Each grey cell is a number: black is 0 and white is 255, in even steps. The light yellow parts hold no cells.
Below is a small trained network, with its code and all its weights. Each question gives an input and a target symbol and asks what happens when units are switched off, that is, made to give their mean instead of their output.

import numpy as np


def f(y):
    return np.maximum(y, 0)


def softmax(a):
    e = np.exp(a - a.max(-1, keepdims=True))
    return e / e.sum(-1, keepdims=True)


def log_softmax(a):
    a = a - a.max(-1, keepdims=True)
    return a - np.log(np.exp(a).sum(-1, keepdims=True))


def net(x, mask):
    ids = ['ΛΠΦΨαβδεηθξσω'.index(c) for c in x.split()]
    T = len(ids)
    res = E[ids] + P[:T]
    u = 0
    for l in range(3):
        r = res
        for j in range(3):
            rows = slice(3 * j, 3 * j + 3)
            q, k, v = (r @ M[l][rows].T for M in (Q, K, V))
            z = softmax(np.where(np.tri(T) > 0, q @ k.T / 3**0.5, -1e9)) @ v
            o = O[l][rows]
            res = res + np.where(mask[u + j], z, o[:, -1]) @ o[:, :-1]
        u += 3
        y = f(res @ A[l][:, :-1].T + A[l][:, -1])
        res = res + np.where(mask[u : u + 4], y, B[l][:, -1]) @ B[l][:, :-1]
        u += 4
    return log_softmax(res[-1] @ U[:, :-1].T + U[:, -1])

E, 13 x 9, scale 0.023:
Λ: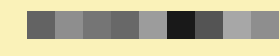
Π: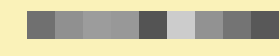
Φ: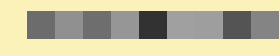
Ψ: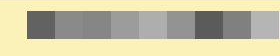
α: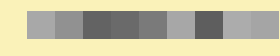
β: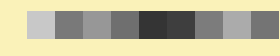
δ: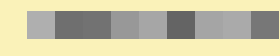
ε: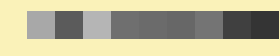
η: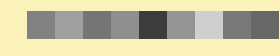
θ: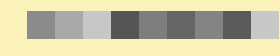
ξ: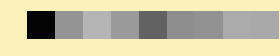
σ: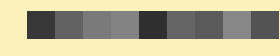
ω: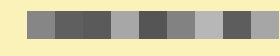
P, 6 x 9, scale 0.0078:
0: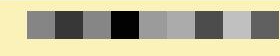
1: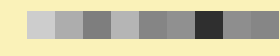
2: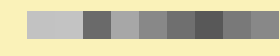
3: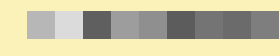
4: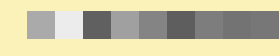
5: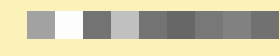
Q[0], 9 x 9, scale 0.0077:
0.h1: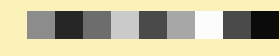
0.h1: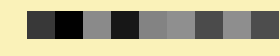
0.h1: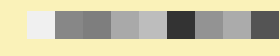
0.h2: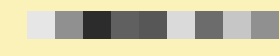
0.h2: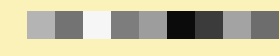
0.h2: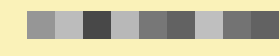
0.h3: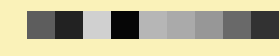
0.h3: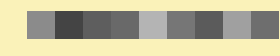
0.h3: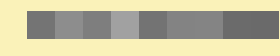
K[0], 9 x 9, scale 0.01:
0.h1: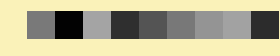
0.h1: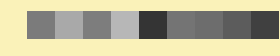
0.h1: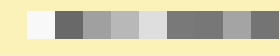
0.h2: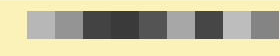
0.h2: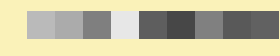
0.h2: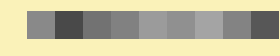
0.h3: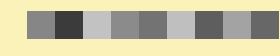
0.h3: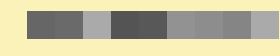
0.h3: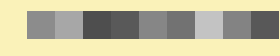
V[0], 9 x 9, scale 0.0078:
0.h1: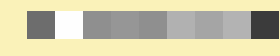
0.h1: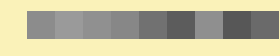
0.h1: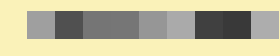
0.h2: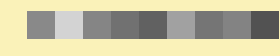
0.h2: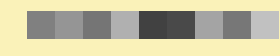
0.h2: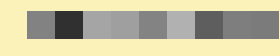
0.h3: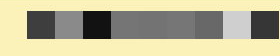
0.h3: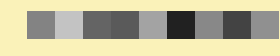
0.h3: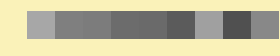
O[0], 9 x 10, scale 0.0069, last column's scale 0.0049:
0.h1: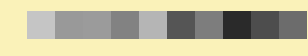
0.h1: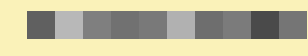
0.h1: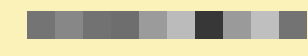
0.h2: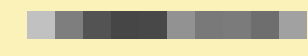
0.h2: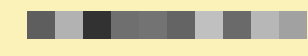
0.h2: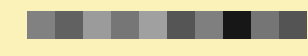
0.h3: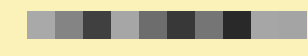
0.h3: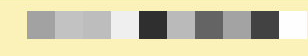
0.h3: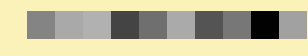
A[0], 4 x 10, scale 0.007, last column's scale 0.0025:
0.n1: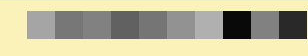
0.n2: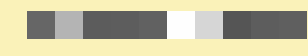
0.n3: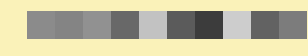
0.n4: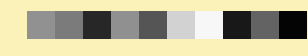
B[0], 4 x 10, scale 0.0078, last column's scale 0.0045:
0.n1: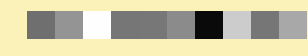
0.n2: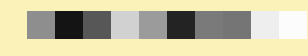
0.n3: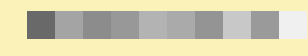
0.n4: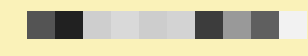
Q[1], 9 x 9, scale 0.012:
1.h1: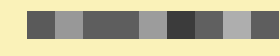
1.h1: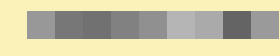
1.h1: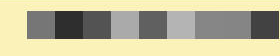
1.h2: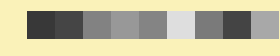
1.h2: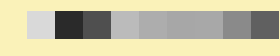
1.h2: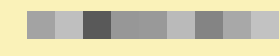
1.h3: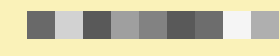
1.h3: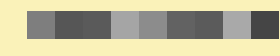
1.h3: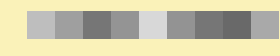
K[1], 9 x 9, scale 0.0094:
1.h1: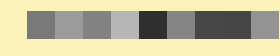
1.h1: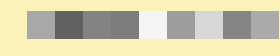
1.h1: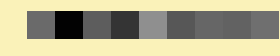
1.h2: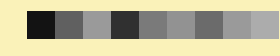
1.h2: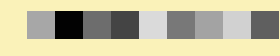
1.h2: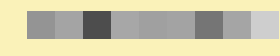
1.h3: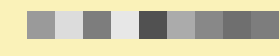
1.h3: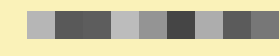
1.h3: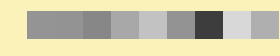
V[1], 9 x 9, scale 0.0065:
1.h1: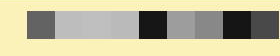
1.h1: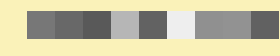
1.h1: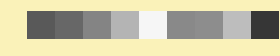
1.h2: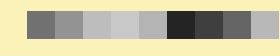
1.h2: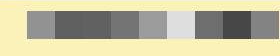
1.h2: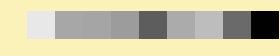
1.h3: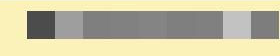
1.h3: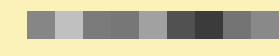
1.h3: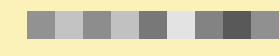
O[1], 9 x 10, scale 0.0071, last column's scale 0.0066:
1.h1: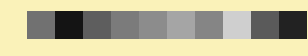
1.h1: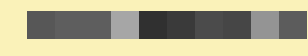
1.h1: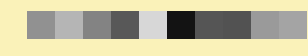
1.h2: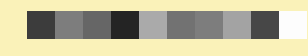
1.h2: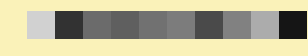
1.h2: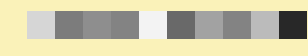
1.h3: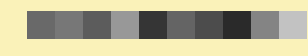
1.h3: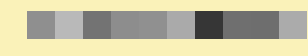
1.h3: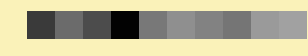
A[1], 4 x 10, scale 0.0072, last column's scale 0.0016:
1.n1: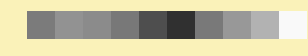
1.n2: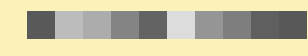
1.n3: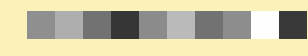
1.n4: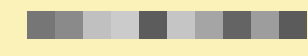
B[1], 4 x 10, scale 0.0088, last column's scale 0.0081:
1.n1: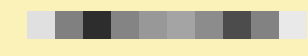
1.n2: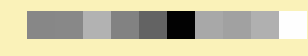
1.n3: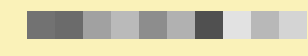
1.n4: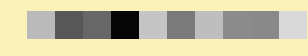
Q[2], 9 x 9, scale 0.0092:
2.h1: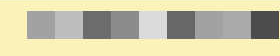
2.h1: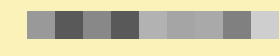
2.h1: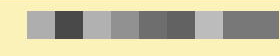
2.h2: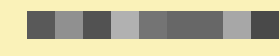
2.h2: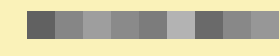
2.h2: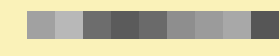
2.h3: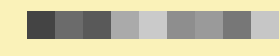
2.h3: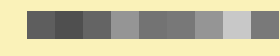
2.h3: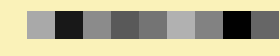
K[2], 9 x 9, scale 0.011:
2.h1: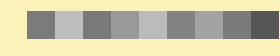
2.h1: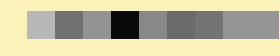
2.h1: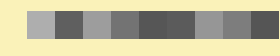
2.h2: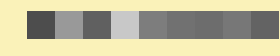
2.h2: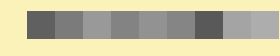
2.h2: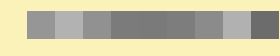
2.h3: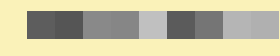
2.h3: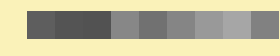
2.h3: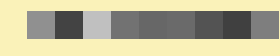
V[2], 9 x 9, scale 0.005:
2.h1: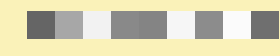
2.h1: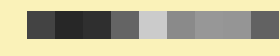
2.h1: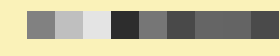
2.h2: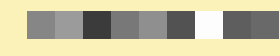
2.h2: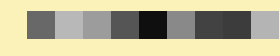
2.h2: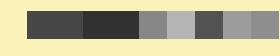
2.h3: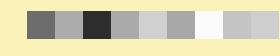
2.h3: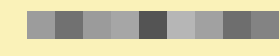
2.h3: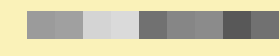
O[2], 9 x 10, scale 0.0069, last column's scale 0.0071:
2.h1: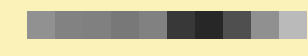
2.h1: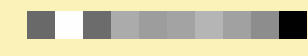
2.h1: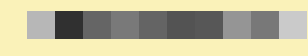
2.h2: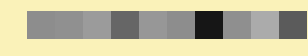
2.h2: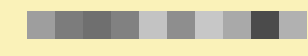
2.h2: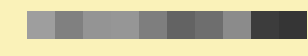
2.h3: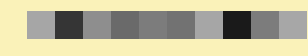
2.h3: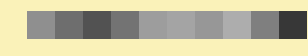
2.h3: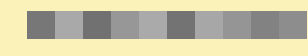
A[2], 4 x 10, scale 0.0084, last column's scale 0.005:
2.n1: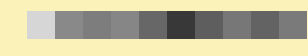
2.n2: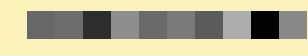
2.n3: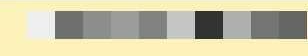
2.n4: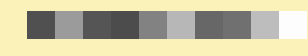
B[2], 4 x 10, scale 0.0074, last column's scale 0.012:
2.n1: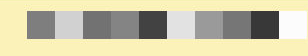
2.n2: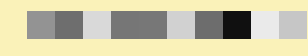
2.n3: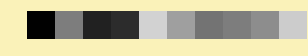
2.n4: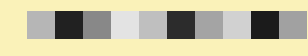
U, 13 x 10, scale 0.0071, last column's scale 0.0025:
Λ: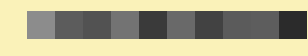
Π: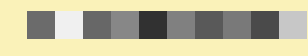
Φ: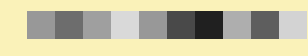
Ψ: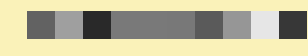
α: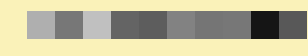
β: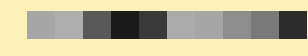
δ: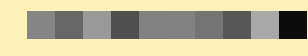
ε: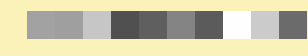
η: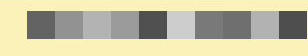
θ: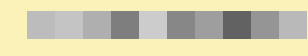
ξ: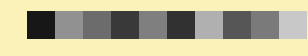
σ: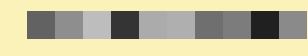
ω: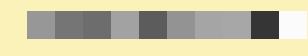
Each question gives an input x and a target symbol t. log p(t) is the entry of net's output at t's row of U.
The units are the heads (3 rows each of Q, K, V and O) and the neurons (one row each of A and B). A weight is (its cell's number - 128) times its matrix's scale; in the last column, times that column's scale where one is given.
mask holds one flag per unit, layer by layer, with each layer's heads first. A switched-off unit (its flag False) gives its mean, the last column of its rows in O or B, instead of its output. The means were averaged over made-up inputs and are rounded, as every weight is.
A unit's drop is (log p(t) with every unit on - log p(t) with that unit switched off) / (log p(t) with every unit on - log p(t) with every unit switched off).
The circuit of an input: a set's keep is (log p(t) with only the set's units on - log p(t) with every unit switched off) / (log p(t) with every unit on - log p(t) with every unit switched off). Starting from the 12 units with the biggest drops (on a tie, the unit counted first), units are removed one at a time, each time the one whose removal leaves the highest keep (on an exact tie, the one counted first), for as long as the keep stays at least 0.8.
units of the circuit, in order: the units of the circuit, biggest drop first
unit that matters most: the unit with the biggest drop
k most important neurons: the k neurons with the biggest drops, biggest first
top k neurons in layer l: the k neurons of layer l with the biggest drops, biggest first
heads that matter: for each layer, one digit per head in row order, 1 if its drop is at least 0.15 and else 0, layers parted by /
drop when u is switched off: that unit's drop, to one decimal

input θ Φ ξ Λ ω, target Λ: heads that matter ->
000 / 000 / 100
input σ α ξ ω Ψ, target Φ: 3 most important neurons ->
(2.n4 2.n1 2.n3)
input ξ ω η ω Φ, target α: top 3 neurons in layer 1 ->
(1.n2 1.n1 1.n4)
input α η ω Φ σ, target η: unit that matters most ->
2.n2
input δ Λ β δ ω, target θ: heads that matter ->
000 / 100 / 000
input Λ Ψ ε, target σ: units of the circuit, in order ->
(2.n3 1.h2 1.n2 0.n1)
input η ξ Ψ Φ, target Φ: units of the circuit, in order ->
(0.n4 0.h1 1.h1)
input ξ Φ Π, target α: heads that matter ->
101 / 010 / 100
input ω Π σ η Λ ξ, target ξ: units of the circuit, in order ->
(1.h3 1.h2)
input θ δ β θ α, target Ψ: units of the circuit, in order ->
(2.n3 1.h2 1.n3)
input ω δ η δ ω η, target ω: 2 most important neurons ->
(2.n4 0.n2)
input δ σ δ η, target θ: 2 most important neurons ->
(0.n2 1.n4)
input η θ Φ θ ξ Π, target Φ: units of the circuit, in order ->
(0.n4 0.n2 1.h1)
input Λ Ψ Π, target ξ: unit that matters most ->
1.h2
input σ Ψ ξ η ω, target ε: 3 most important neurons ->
(1.n4 1.n2 0.n4)
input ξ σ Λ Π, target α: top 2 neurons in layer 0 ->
(0.n1 0.n4)
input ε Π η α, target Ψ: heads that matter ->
010 / 010 / 000
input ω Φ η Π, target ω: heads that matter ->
100 / 010 / 100
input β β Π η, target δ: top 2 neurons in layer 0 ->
(0.n2 0.n4)
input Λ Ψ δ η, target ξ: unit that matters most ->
1.h2
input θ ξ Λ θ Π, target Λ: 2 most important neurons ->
(0.n2 1.n4)
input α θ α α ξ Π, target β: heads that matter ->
111 / 110 / 100
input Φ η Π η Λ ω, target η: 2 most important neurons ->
(0.n4 2.n2)
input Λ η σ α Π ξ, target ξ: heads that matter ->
000 / 000 / 000
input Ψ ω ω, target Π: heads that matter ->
111 / 110 / 000
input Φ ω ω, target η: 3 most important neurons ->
(2.n2 0.n4 0.n1)
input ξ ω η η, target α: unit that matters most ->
0.h3
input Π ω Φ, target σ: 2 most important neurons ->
(2.n3 0.n1)
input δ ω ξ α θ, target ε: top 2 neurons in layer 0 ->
(0.n4 0.n1)
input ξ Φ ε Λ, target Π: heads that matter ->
001 / 000 / 000
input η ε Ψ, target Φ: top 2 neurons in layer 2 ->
(2.n4 2.n1)
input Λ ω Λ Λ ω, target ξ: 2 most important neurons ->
(0.n4 1.n2)
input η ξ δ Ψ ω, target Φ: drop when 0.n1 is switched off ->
0.2
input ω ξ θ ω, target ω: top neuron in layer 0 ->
(0.n2)
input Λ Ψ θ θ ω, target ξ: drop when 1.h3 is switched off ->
0.2
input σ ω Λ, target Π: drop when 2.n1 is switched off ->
0.1
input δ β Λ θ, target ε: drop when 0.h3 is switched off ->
0.1
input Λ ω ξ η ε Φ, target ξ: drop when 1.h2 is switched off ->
0.6
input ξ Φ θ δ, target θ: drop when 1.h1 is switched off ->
0.0
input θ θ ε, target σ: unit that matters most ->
1.h2
